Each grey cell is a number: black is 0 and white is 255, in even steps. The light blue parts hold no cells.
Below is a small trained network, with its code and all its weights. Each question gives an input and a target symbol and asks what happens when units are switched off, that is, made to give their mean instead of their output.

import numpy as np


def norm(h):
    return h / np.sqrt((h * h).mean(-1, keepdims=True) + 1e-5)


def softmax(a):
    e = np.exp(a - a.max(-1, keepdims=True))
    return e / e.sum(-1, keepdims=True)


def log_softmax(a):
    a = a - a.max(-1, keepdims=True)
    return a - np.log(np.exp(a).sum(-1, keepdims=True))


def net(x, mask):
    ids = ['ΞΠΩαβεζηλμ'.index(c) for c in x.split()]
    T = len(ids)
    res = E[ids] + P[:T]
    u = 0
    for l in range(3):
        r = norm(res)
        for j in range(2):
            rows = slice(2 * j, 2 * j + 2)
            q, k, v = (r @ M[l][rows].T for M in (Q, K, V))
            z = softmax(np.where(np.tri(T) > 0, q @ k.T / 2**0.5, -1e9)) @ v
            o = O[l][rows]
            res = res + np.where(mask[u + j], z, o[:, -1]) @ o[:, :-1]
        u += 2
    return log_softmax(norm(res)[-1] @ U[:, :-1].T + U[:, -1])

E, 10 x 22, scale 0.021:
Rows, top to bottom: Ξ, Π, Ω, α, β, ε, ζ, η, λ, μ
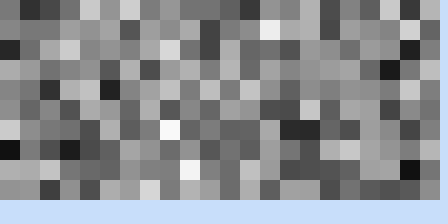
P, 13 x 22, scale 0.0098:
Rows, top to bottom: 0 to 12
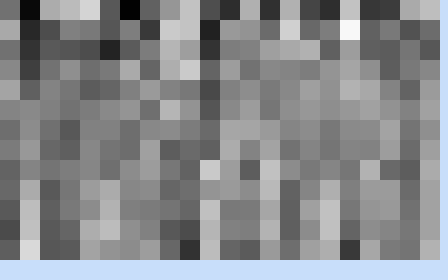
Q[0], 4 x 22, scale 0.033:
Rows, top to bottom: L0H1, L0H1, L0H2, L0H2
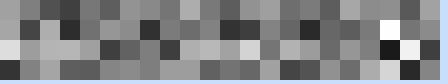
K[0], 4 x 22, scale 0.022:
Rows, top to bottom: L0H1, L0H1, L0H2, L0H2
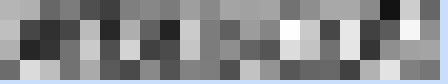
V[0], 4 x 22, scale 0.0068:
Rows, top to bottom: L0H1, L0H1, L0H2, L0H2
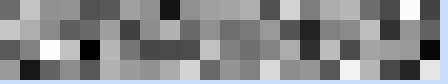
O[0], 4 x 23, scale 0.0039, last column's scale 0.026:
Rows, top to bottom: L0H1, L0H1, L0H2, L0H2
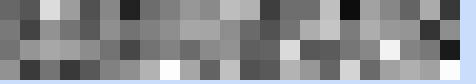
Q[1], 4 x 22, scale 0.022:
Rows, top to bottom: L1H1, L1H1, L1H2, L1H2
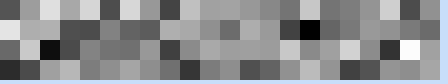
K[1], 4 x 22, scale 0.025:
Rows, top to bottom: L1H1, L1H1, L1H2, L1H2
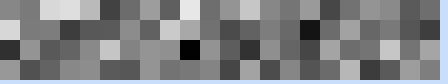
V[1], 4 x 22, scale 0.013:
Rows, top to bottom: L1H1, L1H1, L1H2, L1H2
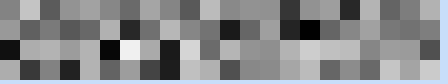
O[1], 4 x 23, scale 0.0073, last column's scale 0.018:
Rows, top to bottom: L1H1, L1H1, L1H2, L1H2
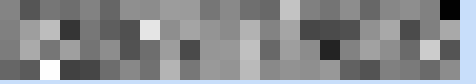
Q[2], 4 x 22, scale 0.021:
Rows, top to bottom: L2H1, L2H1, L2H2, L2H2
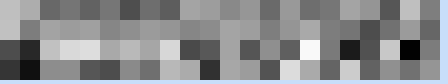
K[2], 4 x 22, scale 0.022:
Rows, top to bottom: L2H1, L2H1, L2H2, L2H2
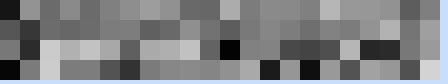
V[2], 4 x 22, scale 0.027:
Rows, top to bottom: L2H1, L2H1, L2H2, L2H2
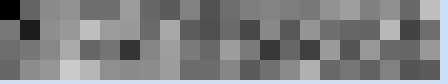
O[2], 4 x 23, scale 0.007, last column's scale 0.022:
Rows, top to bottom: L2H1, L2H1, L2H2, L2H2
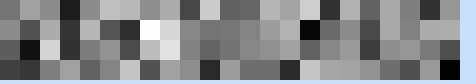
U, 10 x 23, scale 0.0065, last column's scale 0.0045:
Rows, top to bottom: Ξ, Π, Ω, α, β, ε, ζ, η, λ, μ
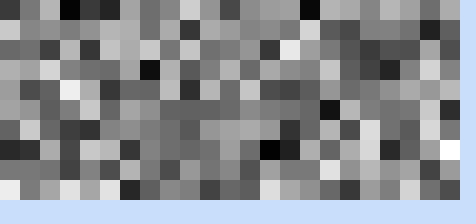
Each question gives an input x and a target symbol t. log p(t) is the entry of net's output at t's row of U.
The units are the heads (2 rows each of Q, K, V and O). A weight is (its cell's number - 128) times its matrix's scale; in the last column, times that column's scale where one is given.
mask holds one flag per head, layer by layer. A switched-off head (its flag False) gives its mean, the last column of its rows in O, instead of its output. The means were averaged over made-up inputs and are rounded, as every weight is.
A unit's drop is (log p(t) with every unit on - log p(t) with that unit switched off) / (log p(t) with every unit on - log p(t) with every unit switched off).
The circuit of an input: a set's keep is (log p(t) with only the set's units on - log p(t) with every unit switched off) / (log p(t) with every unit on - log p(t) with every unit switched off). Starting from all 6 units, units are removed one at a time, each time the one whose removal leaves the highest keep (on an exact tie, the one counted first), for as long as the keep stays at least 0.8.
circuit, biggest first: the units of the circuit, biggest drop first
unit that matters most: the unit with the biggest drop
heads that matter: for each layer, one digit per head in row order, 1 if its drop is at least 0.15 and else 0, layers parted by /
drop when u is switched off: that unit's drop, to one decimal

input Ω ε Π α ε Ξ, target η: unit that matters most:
L2H2
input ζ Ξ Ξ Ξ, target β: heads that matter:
10 / 10 / 10
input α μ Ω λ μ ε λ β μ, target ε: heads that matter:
00 / 01 / 11
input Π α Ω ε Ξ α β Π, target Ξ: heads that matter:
00 / 01 / 10
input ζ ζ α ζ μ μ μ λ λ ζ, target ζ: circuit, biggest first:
(L2H2 L1H1)
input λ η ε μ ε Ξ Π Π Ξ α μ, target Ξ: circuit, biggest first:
(L1H2 L2H1)
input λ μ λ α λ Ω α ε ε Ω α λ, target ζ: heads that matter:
00 / 00 / 00
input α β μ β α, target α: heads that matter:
10 / 10 / 00
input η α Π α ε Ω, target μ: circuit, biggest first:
(L2H2 L2H1 L1H1)
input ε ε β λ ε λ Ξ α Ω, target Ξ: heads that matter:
10 / 01 / 01
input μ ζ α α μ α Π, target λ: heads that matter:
00 / 01 / 00
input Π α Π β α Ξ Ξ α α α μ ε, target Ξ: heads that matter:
00 / 00 / 10
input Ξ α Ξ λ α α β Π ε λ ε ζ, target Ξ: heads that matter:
10 / 11 / 00
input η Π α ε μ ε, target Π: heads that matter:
00 / 00 / 10
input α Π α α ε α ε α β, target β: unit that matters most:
L0H1
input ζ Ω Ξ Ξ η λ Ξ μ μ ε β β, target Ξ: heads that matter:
00 / 01 / 00
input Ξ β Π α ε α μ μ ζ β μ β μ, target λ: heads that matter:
00 / 01 / 00
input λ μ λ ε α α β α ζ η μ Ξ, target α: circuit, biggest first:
(L2H1 L1H1 L1H2 L0H1)
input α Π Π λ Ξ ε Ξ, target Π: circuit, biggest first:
(L2H1 L1H2)
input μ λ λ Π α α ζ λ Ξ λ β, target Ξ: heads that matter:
00 / 00 / 00
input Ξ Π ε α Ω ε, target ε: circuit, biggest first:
(L1H2)
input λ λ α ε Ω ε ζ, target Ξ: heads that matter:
10 / 11 / 01
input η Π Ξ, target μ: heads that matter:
00 / 10 / 11
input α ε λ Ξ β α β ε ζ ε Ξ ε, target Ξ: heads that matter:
00 / 00 / 00
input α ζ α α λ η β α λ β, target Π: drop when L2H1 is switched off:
0.9
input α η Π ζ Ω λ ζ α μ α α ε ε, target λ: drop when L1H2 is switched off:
0.9
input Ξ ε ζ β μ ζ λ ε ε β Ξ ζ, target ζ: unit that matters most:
L0H2
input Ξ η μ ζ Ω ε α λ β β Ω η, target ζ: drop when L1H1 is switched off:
0.1
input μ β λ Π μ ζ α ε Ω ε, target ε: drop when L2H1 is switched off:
0.3
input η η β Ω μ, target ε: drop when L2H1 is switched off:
0.1
